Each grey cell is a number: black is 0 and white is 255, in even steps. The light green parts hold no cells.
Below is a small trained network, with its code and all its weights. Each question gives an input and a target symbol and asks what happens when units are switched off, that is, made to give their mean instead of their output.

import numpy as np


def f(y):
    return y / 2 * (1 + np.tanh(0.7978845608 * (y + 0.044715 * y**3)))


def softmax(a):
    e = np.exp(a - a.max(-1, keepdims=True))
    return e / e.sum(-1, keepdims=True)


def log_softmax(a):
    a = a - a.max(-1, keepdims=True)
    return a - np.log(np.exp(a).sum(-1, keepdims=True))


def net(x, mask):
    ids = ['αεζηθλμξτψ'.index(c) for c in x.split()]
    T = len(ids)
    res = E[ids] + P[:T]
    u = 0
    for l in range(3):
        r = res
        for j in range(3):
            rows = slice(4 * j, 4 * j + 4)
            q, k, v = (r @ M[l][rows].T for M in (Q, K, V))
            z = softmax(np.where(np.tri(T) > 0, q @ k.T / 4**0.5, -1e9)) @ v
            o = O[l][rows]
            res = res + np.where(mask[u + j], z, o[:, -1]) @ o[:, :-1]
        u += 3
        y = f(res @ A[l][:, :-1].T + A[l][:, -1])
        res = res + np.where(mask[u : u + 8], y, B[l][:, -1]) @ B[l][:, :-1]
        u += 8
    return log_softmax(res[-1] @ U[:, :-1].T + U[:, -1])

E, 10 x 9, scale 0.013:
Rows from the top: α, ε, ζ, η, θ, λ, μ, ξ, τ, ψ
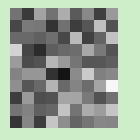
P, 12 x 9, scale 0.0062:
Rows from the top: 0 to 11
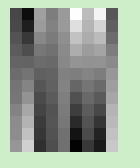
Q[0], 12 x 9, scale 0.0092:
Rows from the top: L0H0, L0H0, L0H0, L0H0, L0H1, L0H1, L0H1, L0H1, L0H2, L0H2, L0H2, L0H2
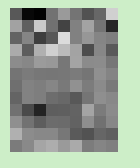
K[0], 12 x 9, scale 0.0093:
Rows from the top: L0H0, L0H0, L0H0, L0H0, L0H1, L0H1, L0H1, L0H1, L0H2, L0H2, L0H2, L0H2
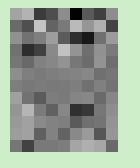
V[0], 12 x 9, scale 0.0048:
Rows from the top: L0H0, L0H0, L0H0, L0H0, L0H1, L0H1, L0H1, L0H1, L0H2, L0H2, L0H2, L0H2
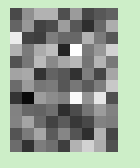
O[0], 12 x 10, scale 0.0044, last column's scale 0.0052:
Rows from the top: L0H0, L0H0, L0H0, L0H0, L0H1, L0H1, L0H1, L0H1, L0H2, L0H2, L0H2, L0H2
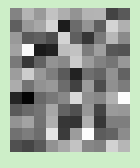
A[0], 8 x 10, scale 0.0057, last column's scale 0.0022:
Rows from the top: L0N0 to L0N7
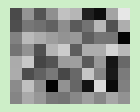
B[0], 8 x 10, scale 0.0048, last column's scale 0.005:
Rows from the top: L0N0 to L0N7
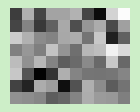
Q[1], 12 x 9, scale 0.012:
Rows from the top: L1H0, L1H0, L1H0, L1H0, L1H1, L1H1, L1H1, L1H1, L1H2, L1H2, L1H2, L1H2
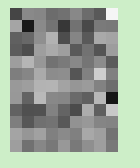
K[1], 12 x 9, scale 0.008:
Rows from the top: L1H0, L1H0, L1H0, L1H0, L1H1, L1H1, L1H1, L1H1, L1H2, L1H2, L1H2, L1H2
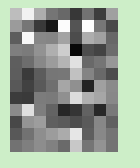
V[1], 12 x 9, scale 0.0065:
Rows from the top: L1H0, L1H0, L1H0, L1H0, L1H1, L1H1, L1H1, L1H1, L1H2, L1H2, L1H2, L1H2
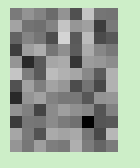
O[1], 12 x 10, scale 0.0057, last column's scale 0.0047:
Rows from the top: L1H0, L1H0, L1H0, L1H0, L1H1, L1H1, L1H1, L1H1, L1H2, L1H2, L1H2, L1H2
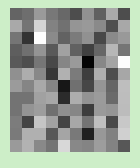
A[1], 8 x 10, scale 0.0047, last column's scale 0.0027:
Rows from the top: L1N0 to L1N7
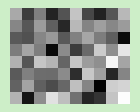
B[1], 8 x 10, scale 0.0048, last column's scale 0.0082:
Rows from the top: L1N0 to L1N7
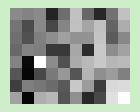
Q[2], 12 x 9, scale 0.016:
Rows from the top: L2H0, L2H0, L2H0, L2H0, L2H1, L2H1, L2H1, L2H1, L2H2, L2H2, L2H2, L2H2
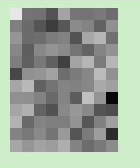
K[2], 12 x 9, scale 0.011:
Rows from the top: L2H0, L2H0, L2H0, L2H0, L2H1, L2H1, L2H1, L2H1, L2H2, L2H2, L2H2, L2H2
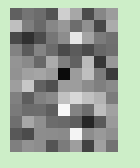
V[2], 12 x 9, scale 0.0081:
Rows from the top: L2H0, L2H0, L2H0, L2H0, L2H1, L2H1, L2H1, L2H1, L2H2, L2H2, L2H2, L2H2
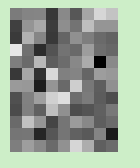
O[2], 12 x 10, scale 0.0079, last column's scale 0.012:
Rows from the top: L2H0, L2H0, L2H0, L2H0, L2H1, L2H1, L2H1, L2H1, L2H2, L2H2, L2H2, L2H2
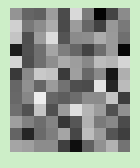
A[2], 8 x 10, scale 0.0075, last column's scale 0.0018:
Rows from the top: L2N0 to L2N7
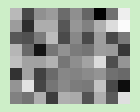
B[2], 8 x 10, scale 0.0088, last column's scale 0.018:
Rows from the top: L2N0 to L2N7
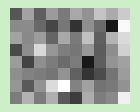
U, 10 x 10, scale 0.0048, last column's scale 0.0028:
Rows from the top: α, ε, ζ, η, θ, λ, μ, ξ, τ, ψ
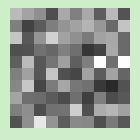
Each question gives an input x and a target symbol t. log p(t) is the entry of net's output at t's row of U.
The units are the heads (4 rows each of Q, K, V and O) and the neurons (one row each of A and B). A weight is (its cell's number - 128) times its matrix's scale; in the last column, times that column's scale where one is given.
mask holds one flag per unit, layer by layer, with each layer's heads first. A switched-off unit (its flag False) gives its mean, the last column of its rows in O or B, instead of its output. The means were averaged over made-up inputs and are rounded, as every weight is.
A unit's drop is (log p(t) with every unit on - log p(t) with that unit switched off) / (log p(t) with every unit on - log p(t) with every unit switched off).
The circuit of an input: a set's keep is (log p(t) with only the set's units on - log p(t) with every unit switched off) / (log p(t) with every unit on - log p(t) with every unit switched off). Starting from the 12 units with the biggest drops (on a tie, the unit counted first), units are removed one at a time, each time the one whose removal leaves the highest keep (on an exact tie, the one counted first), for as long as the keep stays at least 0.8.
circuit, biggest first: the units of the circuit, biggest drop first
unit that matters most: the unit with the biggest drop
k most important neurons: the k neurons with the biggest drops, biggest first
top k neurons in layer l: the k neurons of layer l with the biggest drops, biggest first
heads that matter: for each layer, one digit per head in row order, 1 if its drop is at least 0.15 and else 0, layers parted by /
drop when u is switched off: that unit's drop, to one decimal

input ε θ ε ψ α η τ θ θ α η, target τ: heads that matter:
011 / 111 / 100
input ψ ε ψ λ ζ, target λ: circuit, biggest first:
L2H2, L1H1, L1N7
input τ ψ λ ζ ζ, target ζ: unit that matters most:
L2H1
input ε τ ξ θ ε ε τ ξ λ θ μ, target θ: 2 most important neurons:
L1N4, L1N7
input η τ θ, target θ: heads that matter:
000 / 000 / 100
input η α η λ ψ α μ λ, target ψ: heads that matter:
100 / 000 / 010
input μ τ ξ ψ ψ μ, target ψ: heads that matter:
000 / 000 / 010
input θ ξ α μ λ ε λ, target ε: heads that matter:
100 / 000 / 001
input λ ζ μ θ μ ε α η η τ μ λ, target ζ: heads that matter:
110 / 011 / 010
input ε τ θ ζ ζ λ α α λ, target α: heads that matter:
100 / 100 / 010
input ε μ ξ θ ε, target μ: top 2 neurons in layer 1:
L1N7, L1N4
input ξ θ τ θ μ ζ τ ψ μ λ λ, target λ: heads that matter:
000 / 010 / 101
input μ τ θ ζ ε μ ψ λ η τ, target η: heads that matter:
000 / 000 / 100
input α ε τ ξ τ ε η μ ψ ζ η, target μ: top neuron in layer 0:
L0N0
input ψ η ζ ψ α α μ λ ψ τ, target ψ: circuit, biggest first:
L2H1, L2H2, L0H0, L1N1
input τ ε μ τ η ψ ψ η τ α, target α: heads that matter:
000 / 100 / 110
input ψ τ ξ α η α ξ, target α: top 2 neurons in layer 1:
L1N7, L1N0
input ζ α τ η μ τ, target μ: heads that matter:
000 / 100 / 010
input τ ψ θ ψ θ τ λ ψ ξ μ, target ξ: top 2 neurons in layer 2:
L2N1, L2N4
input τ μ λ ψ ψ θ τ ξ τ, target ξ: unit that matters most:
L0N0
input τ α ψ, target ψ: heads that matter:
000 / 000 / 010
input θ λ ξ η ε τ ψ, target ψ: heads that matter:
000 / 000 / 011
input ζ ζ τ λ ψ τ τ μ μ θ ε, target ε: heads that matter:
101 / 101 / 001
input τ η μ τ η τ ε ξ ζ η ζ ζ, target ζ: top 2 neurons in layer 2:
L2N6, L2N1
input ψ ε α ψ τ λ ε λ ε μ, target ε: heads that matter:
000 / 000 / 001
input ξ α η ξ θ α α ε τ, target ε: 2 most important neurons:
L1N4, L0N3
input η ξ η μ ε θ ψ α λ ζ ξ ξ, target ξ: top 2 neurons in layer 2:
L2N4, L2N1
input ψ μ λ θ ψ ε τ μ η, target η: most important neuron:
L2N3
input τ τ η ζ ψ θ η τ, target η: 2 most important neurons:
L0N3, L1N6
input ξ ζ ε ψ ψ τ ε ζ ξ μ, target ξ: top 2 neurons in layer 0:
L0N0, L0N3
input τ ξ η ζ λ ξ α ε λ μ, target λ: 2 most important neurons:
L1N4, L0N3
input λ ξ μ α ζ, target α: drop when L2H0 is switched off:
0.2
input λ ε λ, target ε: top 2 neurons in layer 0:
L0N1, L0N5
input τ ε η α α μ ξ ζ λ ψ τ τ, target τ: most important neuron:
L2N0
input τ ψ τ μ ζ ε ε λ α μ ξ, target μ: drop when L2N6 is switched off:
0.2
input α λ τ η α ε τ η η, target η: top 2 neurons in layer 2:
L2N3, L2N2
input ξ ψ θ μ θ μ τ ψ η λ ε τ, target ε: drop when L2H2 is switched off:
0.6
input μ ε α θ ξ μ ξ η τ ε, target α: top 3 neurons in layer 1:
L1N7, L1N6, L1N4
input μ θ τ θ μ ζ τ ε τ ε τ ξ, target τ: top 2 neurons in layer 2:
L2N0, L2N1
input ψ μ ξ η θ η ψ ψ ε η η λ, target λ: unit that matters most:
L1H1
